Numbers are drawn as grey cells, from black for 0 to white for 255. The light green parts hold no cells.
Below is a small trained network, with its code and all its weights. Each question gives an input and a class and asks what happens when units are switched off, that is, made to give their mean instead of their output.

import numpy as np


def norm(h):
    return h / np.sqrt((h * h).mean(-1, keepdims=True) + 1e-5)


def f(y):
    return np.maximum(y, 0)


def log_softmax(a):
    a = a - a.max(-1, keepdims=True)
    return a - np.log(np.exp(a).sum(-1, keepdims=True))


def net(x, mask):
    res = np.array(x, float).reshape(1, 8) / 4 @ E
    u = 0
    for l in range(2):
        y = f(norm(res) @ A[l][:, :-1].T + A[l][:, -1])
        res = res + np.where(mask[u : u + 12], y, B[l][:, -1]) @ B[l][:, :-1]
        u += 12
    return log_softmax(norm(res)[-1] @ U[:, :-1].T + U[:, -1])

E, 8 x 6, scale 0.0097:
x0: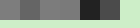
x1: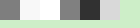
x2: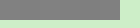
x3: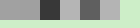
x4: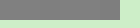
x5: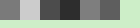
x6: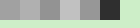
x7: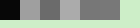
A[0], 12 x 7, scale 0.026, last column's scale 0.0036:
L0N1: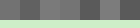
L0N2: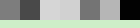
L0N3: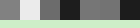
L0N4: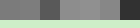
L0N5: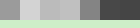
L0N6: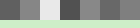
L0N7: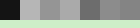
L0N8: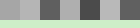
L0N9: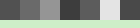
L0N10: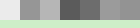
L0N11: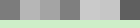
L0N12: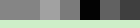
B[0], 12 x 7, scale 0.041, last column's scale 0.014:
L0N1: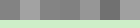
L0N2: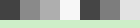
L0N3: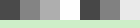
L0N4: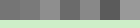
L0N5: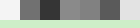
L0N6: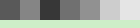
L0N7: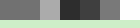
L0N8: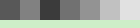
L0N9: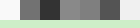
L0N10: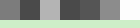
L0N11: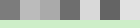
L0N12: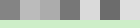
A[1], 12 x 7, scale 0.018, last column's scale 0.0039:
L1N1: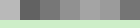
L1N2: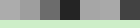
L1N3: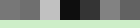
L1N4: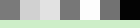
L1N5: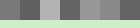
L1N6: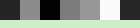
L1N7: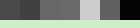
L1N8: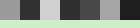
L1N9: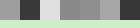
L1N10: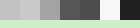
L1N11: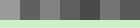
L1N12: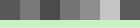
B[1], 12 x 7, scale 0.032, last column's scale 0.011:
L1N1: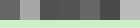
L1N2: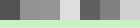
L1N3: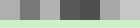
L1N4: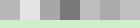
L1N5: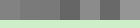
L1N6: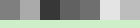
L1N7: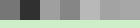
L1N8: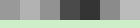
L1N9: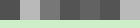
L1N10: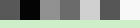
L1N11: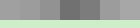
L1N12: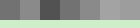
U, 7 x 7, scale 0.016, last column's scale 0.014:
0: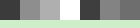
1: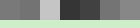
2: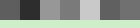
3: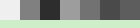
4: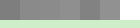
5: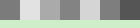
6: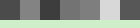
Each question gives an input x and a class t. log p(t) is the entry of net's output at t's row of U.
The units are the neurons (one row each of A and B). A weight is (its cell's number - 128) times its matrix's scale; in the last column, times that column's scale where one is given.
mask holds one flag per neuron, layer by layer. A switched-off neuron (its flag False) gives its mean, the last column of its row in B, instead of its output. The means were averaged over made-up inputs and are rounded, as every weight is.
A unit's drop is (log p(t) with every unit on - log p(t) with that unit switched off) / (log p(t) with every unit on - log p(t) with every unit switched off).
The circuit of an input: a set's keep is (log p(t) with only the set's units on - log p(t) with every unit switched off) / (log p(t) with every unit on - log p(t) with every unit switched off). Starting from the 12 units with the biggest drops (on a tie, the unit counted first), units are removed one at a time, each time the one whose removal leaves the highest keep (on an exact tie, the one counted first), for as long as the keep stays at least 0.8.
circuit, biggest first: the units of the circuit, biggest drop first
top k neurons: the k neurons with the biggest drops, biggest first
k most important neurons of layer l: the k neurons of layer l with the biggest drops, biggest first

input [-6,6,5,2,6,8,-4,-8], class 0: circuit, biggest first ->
(L0N3)
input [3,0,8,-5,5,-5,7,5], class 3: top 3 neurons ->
(L0N5, L0N10, L0N3)
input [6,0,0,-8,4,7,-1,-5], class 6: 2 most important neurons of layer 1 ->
(L1N6, L1N2)
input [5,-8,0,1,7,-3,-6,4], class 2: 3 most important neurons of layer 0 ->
(L0N7, L0N10, L0N6)
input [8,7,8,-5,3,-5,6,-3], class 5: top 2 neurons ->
(L0N12, L0N9)
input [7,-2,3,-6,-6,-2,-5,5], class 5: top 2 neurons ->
(L0N12, L0N10)
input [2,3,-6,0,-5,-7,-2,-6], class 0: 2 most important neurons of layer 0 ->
(L0N2, L0N7)
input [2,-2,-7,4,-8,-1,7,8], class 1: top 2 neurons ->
(L0N7, L0N9)
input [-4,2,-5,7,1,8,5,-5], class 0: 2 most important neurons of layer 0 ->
(L0N3, L0N6)
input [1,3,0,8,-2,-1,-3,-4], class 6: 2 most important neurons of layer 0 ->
(L0N8, L0N7)
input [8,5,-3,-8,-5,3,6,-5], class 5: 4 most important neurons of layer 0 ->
(L0N12, L0N9, L0N7, L0N8)
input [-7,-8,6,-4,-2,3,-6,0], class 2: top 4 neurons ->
(L0N7, L0N10, L0N6, L0N8)
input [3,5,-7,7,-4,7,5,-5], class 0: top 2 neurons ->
(L0N3, L0N6)
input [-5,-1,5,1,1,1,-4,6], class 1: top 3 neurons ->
(L0N7, L0N12, L0N5)
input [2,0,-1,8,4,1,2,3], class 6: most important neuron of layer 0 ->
(L0N8)
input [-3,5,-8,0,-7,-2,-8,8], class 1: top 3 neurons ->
(L0N7, L0N5, L1N3)
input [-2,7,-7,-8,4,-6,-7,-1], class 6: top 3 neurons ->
(L0N6, L0N5, L0N3)
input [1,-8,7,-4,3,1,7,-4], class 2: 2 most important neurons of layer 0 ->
(L0N7, L0N10)
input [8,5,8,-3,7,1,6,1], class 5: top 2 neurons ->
(L0N12, L0N9)
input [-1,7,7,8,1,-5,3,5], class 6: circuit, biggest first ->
(L0N8)
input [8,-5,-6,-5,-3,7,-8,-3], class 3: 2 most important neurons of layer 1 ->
(L1N2, L1N10)
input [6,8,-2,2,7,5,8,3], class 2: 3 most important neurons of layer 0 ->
(L0N9, L0N7, L0N12)
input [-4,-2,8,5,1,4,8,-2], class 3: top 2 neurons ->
(L0N5, L0N6)
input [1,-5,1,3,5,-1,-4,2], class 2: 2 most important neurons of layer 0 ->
(L0N7, L0N10)
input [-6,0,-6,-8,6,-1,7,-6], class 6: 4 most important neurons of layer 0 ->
(L0N6, L0N9, L0N7, L0N12)
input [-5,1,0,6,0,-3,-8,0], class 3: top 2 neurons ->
(L0N9, L0N6)
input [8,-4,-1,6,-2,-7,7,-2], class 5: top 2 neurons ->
(L0N9, L0N3)
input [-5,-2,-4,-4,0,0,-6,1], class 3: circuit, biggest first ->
(L0N9)
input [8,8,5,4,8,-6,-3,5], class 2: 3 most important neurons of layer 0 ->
(L0N3, L0N7, L0N12)
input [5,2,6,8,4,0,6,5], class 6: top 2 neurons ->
(L0N8, L0N9)
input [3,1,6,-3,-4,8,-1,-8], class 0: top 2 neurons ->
(L0N3, L0N7)
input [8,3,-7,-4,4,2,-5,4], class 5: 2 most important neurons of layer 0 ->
(L0N12, L0N5)
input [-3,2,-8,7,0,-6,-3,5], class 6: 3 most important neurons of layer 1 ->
(L1N6, L1N2, L1N12)
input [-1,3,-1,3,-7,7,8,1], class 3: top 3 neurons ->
(L0N5, L0N2, L1N2)
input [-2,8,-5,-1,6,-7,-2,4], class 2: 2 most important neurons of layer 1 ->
(L1N10, L1N2)
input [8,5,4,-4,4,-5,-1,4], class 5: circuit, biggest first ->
(L0N12)
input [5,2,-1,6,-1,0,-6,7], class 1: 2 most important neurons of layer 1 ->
(L1N3, L1N2)
